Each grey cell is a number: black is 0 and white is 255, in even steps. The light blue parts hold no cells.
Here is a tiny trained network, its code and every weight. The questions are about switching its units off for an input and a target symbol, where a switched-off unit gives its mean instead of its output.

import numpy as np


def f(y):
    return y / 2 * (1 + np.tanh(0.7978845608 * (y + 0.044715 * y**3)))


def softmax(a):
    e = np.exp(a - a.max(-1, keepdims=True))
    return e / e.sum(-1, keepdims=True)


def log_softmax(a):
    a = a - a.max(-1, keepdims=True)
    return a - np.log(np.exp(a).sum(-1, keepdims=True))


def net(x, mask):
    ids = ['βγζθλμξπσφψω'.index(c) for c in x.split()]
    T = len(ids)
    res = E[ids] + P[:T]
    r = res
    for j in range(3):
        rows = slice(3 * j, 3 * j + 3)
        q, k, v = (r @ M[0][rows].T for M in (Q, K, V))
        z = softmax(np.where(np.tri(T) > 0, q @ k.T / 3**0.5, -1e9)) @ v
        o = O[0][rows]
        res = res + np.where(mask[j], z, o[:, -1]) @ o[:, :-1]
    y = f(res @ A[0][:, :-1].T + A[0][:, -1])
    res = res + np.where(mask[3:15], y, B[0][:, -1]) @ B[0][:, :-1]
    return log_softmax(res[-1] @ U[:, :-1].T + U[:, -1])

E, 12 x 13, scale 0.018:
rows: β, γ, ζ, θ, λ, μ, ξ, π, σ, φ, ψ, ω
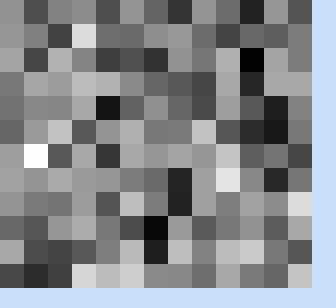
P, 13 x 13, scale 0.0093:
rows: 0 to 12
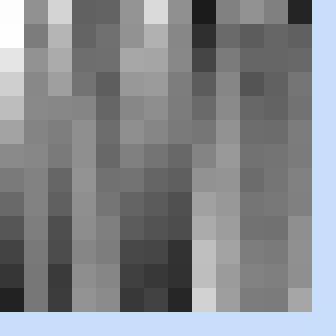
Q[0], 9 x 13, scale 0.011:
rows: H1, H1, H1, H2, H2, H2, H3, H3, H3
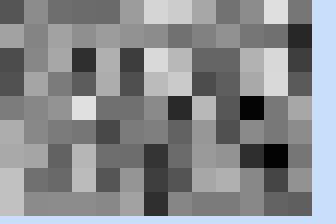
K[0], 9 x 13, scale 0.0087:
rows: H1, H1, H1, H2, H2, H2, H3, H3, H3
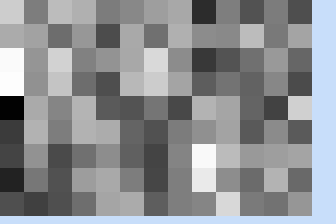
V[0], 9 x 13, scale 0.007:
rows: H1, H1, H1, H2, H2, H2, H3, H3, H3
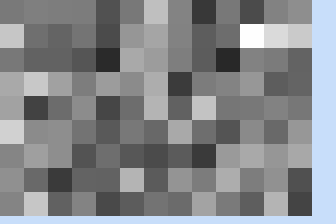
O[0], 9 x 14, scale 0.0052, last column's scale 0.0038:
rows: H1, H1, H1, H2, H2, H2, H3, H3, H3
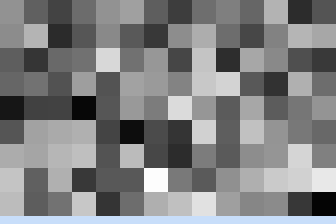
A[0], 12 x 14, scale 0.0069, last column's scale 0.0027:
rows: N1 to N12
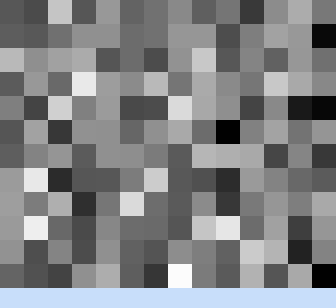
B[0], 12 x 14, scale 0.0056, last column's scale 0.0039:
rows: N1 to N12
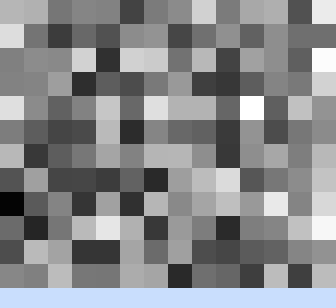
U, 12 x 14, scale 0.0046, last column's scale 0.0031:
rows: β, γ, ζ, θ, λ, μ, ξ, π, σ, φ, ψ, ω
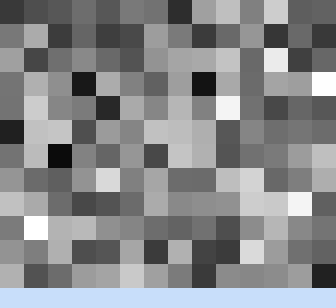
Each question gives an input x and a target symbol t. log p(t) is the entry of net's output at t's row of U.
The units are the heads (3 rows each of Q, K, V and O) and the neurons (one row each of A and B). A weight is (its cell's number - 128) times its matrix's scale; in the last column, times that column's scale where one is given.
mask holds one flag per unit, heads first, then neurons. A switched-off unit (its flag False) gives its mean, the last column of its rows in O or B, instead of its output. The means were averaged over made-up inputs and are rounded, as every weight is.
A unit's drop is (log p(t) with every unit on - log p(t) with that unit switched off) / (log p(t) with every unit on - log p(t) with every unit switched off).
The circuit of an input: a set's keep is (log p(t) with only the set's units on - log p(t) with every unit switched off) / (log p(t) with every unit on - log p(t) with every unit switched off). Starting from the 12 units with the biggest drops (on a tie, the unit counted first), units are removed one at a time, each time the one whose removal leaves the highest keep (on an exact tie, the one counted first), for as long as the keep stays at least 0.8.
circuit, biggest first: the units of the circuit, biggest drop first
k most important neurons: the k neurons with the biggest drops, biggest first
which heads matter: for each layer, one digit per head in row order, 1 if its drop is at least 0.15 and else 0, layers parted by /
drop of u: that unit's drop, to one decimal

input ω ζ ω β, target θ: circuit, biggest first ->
H3
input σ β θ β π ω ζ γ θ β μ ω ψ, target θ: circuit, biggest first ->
H3, H2, N11
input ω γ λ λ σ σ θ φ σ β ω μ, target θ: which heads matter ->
011
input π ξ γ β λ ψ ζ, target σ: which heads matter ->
001
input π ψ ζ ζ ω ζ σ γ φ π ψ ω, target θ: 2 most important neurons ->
N4, N3
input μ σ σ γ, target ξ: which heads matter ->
100
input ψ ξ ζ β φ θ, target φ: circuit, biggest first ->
H2, H3
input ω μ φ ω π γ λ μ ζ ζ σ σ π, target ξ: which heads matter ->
101
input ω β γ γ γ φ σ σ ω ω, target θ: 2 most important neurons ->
N3, N4
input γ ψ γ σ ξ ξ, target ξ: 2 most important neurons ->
N10, N8
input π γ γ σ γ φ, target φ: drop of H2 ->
0.3
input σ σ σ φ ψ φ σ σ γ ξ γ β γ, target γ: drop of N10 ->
0.1
